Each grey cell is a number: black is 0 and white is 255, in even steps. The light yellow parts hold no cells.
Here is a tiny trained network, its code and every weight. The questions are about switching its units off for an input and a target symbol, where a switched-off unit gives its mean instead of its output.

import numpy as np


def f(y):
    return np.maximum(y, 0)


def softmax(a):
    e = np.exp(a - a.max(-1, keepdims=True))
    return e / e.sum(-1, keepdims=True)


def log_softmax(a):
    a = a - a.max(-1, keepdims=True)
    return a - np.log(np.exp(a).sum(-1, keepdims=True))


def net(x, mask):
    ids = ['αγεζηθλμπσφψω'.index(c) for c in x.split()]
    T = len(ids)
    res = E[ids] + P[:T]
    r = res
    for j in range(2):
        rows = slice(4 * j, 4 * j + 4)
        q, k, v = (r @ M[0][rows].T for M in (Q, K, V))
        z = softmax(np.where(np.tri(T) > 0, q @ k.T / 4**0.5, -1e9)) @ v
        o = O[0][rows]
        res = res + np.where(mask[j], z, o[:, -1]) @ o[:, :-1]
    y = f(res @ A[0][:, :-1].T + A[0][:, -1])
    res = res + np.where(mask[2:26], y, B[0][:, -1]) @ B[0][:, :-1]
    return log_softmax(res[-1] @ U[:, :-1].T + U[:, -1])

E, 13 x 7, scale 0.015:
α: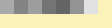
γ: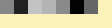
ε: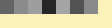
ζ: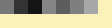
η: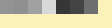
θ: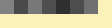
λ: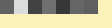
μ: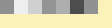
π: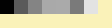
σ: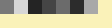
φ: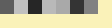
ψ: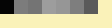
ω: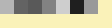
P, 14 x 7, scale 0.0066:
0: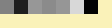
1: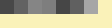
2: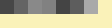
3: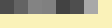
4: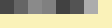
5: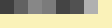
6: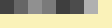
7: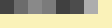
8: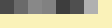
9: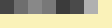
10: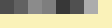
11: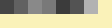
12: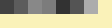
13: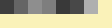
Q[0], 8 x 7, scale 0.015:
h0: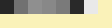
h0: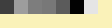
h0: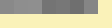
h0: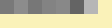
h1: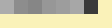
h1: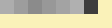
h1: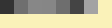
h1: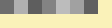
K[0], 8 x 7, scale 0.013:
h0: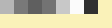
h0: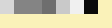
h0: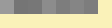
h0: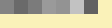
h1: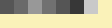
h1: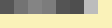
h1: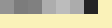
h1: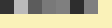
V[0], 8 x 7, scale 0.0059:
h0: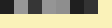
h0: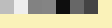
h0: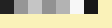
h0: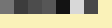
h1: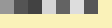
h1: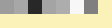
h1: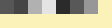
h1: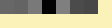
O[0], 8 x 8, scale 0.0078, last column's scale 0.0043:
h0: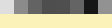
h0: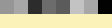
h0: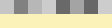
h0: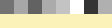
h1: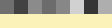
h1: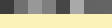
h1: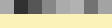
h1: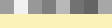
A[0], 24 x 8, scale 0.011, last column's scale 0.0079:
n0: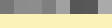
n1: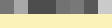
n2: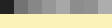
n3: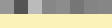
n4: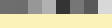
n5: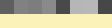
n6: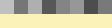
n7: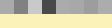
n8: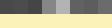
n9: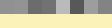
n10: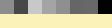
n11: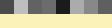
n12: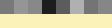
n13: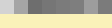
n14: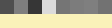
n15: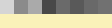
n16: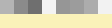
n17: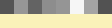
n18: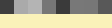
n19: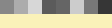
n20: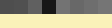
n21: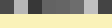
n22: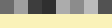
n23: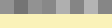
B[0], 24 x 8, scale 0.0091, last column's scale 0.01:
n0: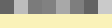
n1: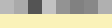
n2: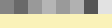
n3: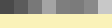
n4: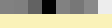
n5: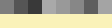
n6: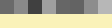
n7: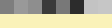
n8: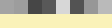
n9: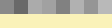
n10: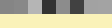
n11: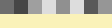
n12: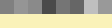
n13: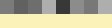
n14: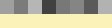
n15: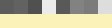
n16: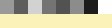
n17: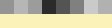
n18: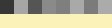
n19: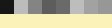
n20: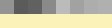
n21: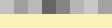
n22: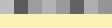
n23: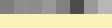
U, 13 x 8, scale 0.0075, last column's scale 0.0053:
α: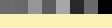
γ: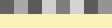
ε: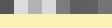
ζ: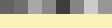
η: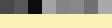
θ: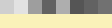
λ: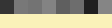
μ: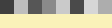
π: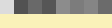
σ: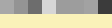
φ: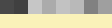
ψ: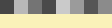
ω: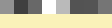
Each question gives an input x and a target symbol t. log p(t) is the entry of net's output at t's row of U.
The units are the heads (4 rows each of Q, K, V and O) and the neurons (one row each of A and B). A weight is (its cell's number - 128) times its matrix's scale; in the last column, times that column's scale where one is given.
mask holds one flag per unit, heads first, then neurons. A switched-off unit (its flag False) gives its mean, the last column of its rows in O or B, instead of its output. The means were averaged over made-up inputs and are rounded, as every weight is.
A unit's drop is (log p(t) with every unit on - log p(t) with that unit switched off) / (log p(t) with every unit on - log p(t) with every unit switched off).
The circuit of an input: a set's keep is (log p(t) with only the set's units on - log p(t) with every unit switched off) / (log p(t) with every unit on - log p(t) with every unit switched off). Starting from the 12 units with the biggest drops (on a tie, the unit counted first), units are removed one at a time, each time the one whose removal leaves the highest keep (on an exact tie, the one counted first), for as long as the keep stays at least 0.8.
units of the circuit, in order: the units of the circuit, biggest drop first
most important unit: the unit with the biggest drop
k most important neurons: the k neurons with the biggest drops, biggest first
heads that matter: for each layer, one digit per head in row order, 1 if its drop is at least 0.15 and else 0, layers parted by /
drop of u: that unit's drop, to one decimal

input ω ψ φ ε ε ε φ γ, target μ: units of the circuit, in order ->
[h0; n16; n8]
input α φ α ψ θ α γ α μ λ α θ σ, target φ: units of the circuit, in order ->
[h0; n11; n2; h1]
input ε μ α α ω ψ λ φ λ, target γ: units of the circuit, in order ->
[n11; n1]
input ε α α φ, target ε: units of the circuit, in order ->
[h1; n4]
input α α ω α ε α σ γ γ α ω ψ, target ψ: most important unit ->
n8
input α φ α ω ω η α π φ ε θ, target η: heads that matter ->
01
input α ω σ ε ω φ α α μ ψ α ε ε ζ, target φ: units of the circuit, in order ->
[h0; n2]
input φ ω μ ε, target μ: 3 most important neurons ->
[n12; n16; n2]
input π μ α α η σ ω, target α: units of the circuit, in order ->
[n10; h0]
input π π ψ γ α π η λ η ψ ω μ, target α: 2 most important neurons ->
[n10; n7]
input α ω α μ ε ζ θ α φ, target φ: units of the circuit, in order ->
[h0; n2; n16]
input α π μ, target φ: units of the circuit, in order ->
[h0; n2]
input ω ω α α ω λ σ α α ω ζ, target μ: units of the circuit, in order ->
[h0; n16]
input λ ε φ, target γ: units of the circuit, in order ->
[h0]
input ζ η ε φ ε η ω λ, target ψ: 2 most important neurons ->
[n15; n4]
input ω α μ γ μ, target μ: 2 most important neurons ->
[n16; n2]
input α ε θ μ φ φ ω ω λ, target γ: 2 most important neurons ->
[n11; n18]
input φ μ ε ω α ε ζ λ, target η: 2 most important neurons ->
[n4; n16]
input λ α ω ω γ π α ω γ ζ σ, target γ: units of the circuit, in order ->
[n11; h0]
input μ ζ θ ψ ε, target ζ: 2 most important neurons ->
[n8; n21]
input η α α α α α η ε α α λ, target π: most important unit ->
h1
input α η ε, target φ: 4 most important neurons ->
[n2; n4; n6; n1]
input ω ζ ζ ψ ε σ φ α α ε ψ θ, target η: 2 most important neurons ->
[n15; n7]
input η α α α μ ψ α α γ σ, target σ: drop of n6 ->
0.0
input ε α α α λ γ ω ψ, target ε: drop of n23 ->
-0.1
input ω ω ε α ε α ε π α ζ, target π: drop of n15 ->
0.2
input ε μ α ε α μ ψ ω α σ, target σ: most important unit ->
n21
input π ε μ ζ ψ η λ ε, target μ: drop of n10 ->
0.1
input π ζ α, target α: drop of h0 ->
0.6
